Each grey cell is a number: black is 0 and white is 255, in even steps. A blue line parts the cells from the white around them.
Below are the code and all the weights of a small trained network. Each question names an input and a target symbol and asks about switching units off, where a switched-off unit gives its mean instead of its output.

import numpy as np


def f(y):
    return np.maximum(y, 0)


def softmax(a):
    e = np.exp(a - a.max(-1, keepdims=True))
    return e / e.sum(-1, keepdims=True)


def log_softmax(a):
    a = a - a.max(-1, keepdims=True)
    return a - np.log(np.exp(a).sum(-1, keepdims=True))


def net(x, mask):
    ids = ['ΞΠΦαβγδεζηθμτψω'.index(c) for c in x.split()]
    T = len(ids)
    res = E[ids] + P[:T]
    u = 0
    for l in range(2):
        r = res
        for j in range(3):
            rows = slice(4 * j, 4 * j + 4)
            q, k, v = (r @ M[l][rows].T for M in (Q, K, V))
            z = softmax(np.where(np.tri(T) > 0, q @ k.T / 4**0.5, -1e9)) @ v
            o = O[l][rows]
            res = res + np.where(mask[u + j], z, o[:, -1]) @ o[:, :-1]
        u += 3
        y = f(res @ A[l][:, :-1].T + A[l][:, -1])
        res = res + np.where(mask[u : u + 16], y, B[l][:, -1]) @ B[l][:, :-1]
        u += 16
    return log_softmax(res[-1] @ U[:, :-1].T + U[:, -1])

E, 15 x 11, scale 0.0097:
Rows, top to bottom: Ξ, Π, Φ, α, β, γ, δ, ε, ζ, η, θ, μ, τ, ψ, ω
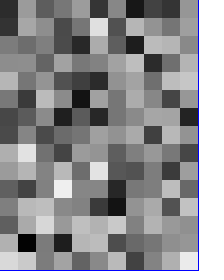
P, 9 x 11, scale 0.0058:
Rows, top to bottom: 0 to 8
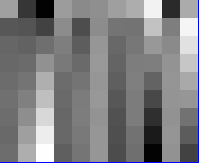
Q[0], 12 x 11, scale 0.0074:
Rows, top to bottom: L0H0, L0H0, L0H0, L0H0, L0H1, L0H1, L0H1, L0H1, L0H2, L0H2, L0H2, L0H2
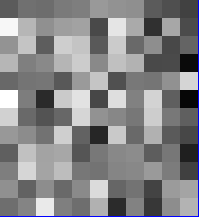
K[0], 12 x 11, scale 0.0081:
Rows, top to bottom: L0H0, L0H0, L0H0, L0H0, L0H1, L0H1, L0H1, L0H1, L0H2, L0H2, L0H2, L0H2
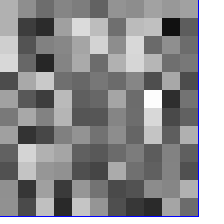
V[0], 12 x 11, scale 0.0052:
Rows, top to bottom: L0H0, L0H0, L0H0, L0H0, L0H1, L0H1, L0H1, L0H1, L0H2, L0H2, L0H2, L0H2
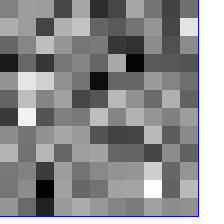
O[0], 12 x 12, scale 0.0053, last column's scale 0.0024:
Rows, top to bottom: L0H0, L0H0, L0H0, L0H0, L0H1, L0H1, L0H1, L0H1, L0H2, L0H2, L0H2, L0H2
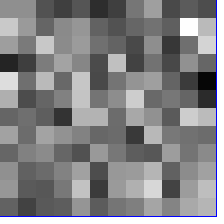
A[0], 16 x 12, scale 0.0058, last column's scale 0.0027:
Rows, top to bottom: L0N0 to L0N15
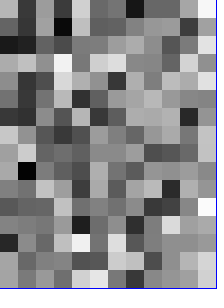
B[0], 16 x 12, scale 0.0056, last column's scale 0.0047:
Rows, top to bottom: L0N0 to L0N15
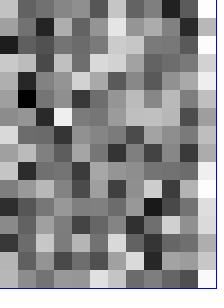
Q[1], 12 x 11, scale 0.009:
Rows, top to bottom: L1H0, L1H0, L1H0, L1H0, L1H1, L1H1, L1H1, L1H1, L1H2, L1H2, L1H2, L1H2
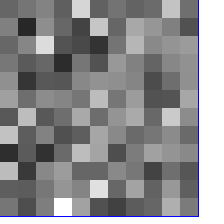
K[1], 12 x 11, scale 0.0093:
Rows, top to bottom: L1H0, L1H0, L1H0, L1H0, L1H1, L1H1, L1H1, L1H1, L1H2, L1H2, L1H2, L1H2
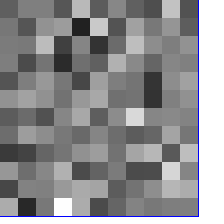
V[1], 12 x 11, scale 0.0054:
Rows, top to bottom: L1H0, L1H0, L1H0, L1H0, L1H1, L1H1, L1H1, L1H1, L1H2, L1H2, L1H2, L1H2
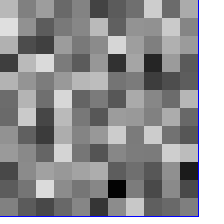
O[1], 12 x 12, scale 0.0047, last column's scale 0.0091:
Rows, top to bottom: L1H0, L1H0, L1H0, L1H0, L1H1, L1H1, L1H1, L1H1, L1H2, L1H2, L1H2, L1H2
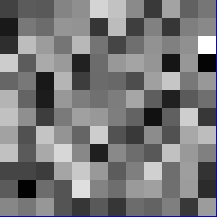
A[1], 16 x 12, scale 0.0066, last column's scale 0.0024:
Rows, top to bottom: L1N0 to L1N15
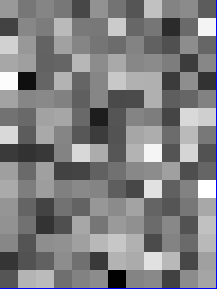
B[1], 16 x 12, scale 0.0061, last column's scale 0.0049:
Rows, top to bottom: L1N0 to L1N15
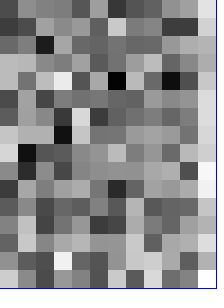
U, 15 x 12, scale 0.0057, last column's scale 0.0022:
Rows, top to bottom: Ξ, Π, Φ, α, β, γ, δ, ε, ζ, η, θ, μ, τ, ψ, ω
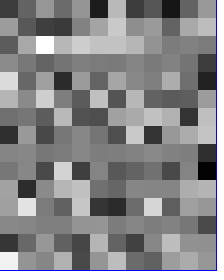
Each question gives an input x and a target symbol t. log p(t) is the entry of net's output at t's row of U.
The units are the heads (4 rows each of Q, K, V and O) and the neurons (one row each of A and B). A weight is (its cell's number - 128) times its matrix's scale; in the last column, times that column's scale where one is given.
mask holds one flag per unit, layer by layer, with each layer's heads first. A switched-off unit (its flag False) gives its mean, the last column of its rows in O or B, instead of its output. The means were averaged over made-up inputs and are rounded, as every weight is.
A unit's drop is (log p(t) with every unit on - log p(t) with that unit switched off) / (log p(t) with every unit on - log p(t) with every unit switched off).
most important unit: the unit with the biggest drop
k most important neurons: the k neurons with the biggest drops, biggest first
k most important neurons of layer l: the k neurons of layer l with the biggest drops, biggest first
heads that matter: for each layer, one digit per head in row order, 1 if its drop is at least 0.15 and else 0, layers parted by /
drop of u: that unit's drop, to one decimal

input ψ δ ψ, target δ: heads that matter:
110 / 000
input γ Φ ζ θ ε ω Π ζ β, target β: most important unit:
L1H0
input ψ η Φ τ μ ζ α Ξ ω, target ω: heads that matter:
000 / 000
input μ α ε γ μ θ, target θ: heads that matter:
000 / 001
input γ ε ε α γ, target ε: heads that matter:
110 / 010
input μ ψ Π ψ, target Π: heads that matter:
010 / 101
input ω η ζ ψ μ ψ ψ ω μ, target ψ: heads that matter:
011 / 110
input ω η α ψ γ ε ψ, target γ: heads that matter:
011 / 100
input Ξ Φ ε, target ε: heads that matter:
010 / 000
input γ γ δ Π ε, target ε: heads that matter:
010 / 010
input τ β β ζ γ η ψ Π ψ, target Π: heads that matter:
011 / 011
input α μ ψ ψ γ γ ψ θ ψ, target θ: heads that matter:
000 / 001
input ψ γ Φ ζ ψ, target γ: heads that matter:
010 / 000
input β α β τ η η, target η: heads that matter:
000 / 110
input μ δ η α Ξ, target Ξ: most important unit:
L1N1
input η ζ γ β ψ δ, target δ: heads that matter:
000 / 000
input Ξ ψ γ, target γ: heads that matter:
000 / 100
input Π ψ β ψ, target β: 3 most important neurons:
[L0N0; L0N1; L0N12]
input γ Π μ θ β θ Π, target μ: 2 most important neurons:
[L1N15; L0N5]
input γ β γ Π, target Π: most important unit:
L1N8
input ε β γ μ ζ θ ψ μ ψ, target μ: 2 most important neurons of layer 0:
[L0N1; L0N0]
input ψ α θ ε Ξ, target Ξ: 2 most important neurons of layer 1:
[L1N1; L1N6]
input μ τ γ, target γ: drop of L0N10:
0.1
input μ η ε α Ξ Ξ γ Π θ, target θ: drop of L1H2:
1.1
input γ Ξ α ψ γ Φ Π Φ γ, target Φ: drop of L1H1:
0.3
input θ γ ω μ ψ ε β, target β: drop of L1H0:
0.2
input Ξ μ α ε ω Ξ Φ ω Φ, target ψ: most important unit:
L0H2
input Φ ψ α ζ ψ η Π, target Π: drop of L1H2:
0.8
